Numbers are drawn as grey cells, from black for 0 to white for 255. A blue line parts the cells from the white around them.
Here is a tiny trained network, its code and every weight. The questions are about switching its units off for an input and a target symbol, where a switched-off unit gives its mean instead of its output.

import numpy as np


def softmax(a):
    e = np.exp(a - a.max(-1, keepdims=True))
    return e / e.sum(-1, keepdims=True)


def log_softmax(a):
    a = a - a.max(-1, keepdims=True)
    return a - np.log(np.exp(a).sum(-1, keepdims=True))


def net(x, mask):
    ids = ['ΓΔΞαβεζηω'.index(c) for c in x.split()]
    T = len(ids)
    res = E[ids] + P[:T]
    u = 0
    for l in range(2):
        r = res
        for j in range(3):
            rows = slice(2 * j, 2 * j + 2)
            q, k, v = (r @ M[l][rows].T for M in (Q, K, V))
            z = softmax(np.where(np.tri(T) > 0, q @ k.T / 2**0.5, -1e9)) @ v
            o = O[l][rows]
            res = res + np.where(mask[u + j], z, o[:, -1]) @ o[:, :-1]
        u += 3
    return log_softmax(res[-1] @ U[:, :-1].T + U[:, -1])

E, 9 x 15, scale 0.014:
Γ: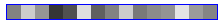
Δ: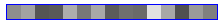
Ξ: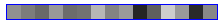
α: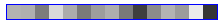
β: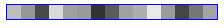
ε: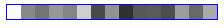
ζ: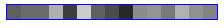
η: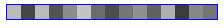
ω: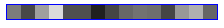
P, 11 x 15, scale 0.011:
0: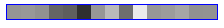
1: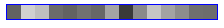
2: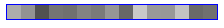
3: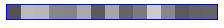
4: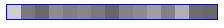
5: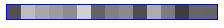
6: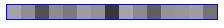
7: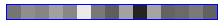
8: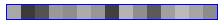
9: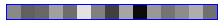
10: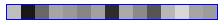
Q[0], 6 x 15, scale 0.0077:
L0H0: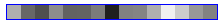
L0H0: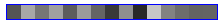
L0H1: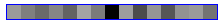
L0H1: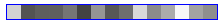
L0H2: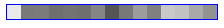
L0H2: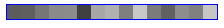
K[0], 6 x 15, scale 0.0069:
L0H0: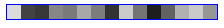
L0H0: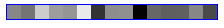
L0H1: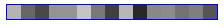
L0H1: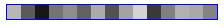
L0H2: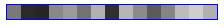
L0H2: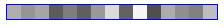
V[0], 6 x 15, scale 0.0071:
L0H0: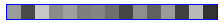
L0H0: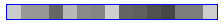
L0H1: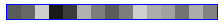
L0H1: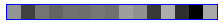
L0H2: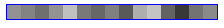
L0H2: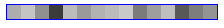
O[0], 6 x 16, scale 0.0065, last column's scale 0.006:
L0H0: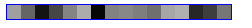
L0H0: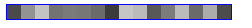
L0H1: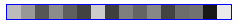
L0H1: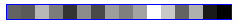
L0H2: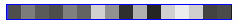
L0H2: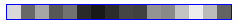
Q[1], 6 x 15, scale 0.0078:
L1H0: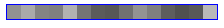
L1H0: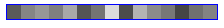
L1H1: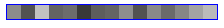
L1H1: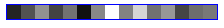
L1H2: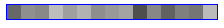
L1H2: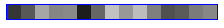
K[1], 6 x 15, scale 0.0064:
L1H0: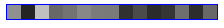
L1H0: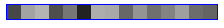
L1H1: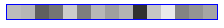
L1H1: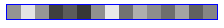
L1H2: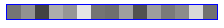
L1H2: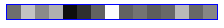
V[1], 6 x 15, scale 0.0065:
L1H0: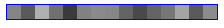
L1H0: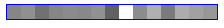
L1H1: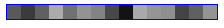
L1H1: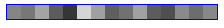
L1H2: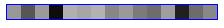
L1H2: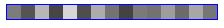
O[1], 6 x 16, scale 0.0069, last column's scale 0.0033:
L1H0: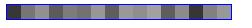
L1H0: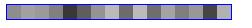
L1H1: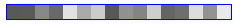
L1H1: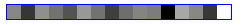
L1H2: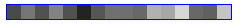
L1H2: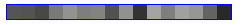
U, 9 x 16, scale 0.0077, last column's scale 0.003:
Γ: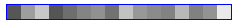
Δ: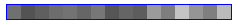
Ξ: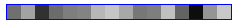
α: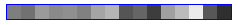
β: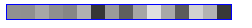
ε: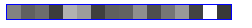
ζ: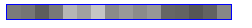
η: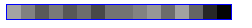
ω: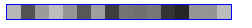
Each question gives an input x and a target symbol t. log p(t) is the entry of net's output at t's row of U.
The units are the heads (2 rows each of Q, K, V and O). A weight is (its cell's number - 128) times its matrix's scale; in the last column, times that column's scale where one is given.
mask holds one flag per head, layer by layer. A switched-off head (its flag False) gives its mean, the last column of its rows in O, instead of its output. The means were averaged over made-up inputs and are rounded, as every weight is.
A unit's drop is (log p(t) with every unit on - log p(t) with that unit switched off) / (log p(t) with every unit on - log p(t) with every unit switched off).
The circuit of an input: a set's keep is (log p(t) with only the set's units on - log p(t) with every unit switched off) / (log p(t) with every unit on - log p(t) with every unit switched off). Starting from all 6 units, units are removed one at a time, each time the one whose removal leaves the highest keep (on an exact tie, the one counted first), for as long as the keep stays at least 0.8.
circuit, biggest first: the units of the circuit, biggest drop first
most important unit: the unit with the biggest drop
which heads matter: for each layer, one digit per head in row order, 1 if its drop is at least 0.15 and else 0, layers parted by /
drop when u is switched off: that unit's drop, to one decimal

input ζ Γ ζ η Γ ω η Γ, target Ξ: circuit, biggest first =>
L0H2
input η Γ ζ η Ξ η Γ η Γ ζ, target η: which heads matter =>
111 / 101
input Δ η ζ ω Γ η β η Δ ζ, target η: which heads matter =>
110 / 101
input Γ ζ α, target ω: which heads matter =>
010 / 001
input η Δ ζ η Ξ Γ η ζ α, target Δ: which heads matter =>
100 / 011
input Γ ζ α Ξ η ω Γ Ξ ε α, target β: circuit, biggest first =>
L0H1, L0H2
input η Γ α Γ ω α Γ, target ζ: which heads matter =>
101 / 000
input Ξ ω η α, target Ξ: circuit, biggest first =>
L0H0, L0H1
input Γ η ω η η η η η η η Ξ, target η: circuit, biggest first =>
L0H0, L0H1
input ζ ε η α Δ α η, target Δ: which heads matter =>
001 / 001
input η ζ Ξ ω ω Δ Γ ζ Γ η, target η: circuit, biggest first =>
L1H2, L0H0
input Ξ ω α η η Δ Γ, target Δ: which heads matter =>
001 / 001
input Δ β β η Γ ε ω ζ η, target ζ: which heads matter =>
001 / 010
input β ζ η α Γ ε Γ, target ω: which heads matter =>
111 / 000
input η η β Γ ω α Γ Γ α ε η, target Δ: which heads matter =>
000 / 001
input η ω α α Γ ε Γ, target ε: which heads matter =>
011 / 110
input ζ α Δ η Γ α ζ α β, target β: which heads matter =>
010 / 000
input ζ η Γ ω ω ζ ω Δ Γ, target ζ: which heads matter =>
101 / 010
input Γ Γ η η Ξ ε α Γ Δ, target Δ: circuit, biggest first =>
L1H2
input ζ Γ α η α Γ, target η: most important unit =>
L0H1
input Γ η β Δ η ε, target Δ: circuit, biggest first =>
L0H2, L1H2
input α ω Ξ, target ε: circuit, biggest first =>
L0H1, L0H2
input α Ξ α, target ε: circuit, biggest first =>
L0H1, L0H0
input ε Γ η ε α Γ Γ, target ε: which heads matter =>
011 / 010
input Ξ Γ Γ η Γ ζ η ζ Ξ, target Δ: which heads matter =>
100 / 011
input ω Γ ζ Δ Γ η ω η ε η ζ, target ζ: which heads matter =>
001 / 010
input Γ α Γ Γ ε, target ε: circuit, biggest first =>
L0H1
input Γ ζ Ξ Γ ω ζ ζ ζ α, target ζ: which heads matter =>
101 / 010
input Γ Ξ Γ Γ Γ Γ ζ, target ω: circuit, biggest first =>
L0H0, L1H2
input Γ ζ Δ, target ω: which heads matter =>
110 / 000
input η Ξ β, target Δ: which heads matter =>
001 / 001
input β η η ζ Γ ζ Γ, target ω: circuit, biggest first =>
L0H0, L0H2, L0H1
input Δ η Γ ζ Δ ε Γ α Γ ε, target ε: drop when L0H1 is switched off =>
0.4
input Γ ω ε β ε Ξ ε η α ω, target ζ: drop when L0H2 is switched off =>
1.1
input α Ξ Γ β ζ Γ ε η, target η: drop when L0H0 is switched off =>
0.2
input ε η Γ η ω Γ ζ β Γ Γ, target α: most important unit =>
L1H0
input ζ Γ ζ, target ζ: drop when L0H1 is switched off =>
0.0
